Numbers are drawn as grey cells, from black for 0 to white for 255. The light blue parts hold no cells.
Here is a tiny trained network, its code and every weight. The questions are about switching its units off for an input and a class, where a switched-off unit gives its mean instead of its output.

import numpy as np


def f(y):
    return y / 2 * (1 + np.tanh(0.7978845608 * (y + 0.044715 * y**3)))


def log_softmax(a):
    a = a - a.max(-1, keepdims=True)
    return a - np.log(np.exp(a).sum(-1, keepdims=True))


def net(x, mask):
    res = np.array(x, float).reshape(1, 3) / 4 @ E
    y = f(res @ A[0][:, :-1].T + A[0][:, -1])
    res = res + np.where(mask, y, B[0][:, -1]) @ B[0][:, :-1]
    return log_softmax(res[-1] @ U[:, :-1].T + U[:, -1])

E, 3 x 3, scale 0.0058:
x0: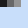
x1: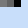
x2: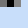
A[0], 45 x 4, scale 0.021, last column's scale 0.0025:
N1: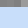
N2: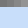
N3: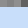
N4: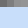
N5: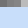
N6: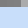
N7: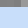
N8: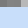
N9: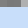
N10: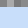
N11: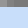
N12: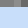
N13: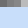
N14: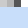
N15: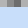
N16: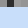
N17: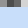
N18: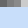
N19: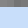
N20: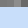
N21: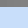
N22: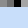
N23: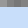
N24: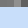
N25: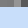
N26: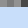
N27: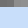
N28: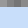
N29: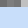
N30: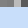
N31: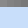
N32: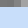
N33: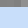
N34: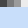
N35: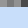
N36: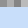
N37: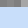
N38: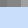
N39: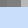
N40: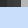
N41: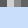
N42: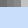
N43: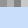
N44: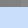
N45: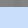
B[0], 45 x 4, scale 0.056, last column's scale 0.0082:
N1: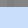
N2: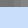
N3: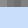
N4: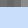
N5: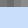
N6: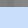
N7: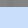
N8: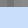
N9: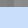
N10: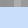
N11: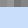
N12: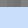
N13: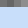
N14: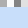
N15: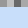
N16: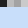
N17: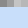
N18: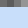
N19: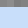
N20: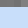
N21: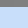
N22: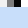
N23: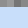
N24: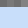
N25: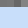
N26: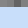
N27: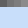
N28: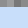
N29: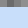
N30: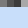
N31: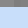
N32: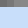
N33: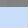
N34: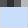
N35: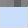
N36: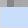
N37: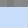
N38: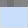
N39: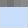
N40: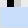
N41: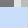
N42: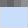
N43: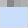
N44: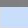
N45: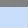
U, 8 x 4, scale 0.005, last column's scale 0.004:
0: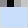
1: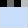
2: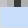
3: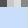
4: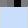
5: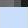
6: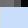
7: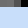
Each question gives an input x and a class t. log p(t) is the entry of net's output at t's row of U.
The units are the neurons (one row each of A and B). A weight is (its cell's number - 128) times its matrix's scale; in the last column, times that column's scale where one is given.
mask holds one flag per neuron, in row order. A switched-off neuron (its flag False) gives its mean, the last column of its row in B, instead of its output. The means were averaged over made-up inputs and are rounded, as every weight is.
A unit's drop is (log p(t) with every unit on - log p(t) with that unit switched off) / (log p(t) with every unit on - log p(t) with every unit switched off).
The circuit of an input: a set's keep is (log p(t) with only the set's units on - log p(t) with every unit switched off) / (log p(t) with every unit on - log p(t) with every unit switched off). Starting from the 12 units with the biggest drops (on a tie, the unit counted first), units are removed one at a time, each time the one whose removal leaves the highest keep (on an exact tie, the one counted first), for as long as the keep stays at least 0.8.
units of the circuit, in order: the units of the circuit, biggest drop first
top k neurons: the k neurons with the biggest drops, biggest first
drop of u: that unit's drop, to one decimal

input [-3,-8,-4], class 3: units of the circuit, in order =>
[N22]
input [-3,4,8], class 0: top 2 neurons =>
[N40, N14]
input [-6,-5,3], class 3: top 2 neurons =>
[N22, N16]
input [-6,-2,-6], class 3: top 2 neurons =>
[N22, N41]
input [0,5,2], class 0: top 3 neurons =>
[N40, N14, N15]
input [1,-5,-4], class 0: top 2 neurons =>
[N16, N14]
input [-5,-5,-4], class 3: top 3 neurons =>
[N22, N41, N10]
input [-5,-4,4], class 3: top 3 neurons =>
[N22, N34, N16]
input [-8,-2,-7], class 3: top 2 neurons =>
[N22, N41]
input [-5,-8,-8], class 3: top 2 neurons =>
[N41, N22]
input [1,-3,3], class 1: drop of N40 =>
0.3
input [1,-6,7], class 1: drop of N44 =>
0.0
